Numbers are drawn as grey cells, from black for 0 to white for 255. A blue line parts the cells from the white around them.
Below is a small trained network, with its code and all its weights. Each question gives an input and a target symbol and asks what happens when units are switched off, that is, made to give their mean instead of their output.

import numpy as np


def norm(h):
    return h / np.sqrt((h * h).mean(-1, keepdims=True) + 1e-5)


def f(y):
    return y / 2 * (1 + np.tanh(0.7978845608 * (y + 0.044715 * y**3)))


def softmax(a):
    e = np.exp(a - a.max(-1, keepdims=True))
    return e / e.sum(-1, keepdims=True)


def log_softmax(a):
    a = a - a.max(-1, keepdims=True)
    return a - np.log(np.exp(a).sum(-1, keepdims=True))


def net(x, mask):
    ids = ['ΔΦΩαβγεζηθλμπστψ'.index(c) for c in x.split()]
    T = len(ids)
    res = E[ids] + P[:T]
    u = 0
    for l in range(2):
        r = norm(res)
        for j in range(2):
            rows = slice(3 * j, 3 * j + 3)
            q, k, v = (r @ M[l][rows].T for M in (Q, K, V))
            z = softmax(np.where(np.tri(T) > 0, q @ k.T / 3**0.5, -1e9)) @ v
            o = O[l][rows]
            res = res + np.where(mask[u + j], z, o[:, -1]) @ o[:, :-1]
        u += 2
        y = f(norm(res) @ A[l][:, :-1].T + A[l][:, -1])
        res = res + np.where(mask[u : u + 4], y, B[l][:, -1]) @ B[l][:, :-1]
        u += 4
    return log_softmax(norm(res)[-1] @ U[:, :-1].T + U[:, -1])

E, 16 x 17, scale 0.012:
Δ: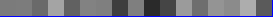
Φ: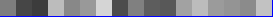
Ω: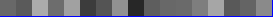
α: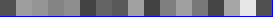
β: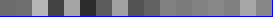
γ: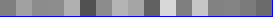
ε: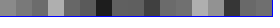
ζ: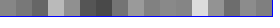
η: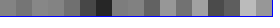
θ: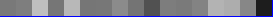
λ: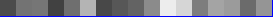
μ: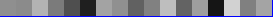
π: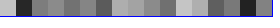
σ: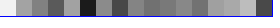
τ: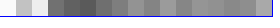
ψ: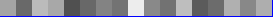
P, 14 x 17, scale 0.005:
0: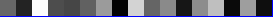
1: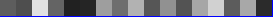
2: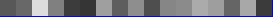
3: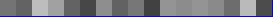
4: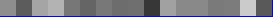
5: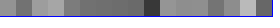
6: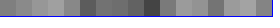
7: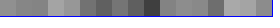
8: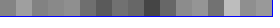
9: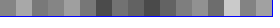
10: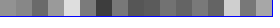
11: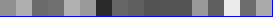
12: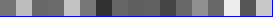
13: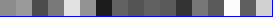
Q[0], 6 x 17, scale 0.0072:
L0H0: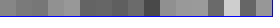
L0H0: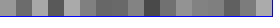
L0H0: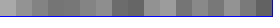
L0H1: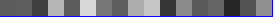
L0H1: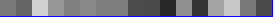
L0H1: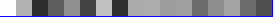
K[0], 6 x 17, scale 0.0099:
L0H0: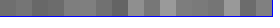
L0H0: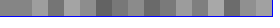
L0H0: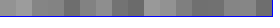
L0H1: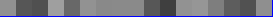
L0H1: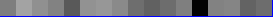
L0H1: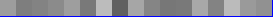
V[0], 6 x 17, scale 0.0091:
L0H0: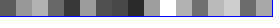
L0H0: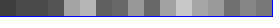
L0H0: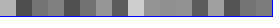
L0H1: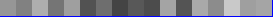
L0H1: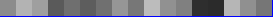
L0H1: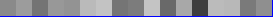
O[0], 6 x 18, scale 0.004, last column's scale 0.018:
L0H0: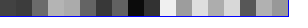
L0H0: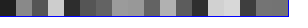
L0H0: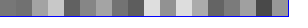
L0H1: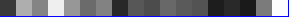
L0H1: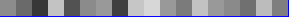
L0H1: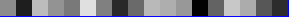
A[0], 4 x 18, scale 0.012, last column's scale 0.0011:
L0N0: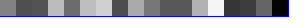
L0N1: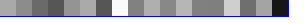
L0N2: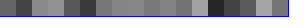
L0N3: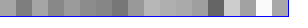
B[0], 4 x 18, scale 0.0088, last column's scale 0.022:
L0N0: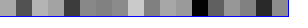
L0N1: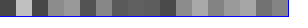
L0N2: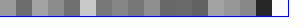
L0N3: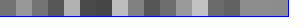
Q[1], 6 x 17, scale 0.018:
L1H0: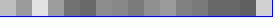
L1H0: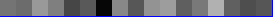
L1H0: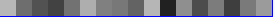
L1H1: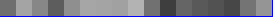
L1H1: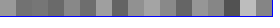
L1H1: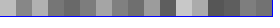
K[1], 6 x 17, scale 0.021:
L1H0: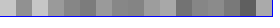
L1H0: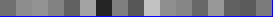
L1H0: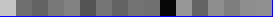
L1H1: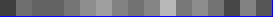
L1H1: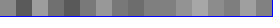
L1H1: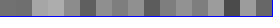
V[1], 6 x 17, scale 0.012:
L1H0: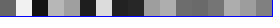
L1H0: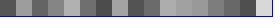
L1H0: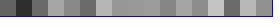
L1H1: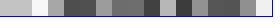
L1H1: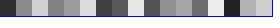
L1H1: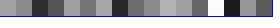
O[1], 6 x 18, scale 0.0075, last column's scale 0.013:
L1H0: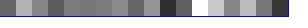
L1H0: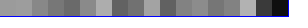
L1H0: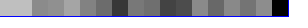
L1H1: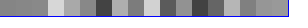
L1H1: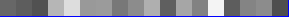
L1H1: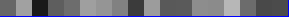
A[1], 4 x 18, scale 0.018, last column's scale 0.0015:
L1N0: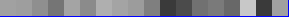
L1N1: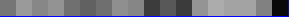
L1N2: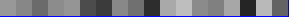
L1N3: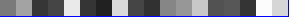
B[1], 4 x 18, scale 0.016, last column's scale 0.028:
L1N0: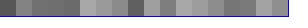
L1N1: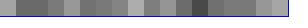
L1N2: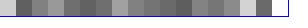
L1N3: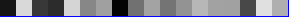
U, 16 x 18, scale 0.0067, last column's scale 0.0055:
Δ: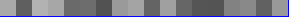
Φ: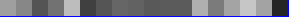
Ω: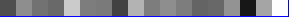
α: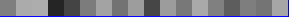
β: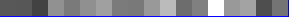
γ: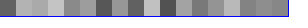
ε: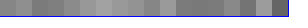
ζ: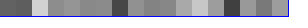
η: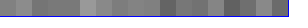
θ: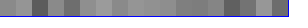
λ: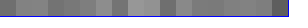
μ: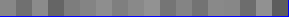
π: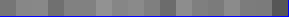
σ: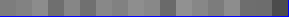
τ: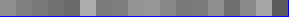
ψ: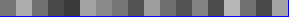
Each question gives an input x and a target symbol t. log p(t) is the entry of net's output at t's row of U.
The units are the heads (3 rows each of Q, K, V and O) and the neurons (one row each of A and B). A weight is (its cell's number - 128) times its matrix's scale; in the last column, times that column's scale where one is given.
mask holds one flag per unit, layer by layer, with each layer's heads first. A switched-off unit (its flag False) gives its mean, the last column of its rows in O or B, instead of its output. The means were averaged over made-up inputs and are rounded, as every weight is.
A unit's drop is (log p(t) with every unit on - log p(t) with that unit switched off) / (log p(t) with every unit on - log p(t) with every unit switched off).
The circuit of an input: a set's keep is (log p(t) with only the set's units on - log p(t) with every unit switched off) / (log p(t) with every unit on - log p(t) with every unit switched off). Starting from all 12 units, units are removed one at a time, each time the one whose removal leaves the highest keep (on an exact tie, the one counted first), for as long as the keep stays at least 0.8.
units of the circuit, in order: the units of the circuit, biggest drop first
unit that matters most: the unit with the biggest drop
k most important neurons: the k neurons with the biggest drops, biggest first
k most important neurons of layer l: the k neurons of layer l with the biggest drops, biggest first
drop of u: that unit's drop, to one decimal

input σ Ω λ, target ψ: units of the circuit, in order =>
L1H1
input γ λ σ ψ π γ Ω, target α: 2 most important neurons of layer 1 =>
L1N2, L1N3
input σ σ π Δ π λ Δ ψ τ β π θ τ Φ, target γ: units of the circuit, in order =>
L0H0, L1H1, L1H0, L1N2
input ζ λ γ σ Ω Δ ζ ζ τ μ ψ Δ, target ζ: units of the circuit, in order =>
L1H1, L0H0, L1H0, L1N2
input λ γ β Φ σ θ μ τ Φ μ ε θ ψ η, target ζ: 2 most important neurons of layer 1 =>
L1N2, L1N0
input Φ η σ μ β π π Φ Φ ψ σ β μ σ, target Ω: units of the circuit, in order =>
L0N2, L1N3
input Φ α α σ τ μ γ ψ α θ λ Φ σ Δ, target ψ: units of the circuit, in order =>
L1H0, L1H1, L1N2, L0H0
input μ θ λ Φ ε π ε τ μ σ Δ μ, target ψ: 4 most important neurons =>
L0N2, L1N2, L1N0, L1N3
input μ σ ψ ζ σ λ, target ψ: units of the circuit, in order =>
L1H0, L1H1, L0H0
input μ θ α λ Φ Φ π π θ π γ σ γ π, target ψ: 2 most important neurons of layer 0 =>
L0N1, L0N2
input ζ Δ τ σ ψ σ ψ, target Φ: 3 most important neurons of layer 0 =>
L0N3, L0N0, L0N2
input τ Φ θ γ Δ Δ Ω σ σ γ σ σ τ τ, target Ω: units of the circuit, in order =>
L0N3, L1N3
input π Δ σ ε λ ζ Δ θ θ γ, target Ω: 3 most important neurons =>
L1N2, L0N2, L1N1
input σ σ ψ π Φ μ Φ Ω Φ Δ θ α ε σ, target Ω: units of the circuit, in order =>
L0N2, L1N3
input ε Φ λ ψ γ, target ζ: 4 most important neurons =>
L0N2, L1N2, L1N3, L1N0
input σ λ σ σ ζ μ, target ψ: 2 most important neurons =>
L0N2, L1N2
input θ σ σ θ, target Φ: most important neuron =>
L0N2
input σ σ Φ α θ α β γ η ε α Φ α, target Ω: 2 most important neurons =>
L1N3, L0N0
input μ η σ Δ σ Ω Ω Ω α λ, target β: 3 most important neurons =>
L1N3, L1N2, L1N1
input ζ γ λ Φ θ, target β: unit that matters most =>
L0H0
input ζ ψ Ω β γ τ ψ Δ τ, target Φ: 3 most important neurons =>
L0N3, L1N2, L1N3
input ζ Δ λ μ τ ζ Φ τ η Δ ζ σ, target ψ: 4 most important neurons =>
L0N2, L1N2, L1N3, L1N0
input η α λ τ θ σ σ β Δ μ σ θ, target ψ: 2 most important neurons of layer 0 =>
L0N2, L0N0
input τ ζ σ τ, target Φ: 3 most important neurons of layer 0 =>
L0N3, L0N0, L0N2
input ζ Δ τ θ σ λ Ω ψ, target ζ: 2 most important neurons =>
L0N2, L1N2
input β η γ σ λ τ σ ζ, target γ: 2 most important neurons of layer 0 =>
L0N2, L0N0
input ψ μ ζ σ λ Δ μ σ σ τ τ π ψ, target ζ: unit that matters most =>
L0H0
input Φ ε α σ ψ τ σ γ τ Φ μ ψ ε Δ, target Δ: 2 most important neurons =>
L0N0, L1N3
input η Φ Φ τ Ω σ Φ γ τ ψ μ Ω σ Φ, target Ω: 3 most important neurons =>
L0N2, L1N3, L0N0
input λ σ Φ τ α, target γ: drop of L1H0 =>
0.6
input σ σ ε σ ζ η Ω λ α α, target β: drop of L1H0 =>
0.8
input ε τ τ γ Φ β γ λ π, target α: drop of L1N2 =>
0.3
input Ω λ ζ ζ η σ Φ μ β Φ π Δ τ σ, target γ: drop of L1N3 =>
0.2
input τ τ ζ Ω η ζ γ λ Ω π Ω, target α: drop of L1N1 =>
0.1
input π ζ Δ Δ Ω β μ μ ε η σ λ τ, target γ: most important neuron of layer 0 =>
L0N2
